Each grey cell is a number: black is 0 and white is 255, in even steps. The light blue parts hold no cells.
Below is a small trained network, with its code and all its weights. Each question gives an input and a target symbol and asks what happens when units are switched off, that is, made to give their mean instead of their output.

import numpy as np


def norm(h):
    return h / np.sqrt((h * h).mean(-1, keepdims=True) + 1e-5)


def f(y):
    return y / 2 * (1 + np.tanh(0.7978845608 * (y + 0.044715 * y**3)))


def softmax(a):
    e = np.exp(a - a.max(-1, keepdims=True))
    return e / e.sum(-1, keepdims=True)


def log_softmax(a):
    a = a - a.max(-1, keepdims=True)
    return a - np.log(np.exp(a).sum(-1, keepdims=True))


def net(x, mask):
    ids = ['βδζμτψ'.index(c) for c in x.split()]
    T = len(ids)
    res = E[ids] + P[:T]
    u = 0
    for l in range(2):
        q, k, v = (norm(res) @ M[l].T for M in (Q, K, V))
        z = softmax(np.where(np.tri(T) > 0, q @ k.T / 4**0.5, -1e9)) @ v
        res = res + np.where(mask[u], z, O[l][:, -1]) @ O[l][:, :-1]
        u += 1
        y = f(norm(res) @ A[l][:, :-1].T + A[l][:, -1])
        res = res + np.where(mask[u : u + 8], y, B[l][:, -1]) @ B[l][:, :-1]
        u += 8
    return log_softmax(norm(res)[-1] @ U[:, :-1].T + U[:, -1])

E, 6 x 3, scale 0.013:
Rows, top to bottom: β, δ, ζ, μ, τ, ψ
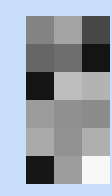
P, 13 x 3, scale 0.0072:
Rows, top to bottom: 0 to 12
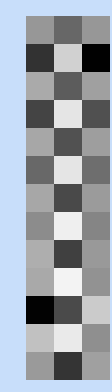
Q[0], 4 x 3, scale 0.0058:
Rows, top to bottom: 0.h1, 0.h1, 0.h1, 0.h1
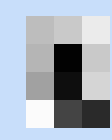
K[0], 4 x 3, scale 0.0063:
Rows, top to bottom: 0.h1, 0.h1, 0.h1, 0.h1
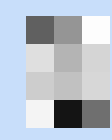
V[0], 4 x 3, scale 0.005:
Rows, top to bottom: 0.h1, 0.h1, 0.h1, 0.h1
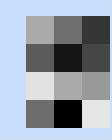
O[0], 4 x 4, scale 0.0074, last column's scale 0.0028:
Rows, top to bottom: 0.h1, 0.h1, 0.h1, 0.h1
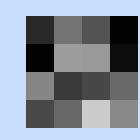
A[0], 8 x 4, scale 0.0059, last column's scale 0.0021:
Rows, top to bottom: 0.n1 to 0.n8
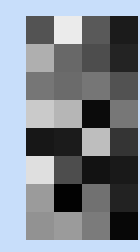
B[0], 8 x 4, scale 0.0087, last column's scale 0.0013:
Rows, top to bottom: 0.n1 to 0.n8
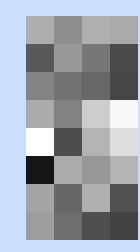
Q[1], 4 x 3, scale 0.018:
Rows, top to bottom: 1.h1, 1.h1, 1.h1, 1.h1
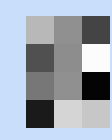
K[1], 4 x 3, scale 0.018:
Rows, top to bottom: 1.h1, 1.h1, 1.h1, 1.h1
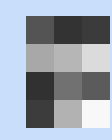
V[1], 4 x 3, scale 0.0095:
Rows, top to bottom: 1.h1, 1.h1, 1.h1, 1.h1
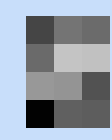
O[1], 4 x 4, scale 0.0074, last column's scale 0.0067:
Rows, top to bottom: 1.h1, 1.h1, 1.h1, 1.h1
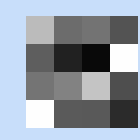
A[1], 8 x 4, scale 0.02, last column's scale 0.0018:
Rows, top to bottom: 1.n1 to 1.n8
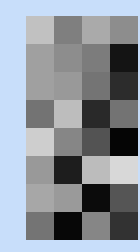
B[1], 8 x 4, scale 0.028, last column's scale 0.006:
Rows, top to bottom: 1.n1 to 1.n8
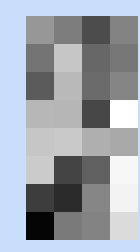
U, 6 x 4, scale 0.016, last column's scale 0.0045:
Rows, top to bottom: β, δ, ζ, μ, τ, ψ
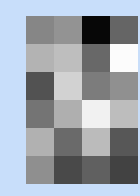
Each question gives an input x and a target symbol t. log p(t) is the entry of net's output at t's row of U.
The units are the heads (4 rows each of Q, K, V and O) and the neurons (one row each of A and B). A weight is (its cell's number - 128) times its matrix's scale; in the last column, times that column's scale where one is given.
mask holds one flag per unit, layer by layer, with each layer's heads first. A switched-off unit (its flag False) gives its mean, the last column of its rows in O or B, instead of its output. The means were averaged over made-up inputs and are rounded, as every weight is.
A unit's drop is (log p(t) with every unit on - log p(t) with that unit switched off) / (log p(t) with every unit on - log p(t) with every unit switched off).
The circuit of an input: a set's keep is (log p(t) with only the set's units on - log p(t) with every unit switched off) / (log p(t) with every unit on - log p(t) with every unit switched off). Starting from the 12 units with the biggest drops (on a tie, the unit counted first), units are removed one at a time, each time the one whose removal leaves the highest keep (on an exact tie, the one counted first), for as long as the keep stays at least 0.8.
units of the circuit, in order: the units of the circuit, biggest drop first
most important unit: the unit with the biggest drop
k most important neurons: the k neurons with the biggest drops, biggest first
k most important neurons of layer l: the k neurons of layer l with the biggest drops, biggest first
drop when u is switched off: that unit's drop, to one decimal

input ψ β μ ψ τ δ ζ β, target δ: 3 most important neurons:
[1.n4, 1.n5, 1.n8]
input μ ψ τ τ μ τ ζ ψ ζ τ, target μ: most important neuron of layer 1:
[1.n6]
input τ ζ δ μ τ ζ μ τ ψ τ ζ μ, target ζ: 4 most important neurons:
[1.n6, 0.n4, 1.n4, 1.n5]
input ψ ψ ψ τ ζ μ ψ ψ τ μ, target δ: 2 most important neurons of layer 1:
[1.n7, 1.n8]
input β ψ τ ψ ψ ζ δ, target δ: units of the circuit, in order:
[1.n5, 0.h1, 1.h1]
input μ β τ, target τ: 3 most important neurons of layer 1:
[1.n4, 1.n8, 1.n7]
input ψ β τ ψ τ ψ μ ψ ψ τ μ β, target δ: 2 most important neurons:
[1.n4, 1.n8]
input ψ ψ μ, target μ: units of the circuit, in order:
[1.h1, 1.n6]
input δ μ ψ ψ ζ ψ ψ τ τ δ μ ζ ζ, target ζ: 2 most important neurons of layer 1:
[1.n8, 1.n7]
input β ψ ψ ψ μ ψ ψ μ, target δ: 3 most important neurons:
[1.n4, 1.n8, 0.n4]
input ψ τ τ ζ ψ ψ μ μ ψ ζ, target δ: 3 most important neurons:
[1.n4, 1.n8, 0.n1]
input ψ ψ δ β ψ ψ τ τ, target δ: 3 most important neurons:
[0.n5, 1.n7, 1.n8]
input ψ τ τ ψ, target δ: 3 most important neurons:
[1.n7, 1.n8, 0.n4]
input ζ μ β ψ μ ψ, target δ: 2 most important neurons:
[0.n4, 1.n7]
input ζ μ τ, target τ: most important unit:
1.h1
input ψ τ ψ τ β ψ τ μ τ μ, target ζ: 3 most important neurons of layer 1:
[1.n6, 1.n5, 1.n4]
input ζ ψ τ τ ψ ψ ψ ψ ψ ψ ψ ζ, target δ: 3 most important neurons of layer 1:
[1.n4, 1.n8, 1.n7]
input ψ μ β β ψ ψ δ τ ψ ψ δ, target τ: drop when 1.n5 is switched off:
0.6
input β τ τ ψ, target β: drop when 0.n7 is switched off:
0.0
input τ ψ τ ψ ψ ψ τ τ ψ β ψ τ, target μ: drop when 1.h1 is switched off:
0.5
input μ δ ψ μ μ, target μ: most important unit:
1.n4
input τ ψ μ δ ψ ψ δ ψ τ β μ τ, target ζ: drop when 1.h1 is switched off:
0.2
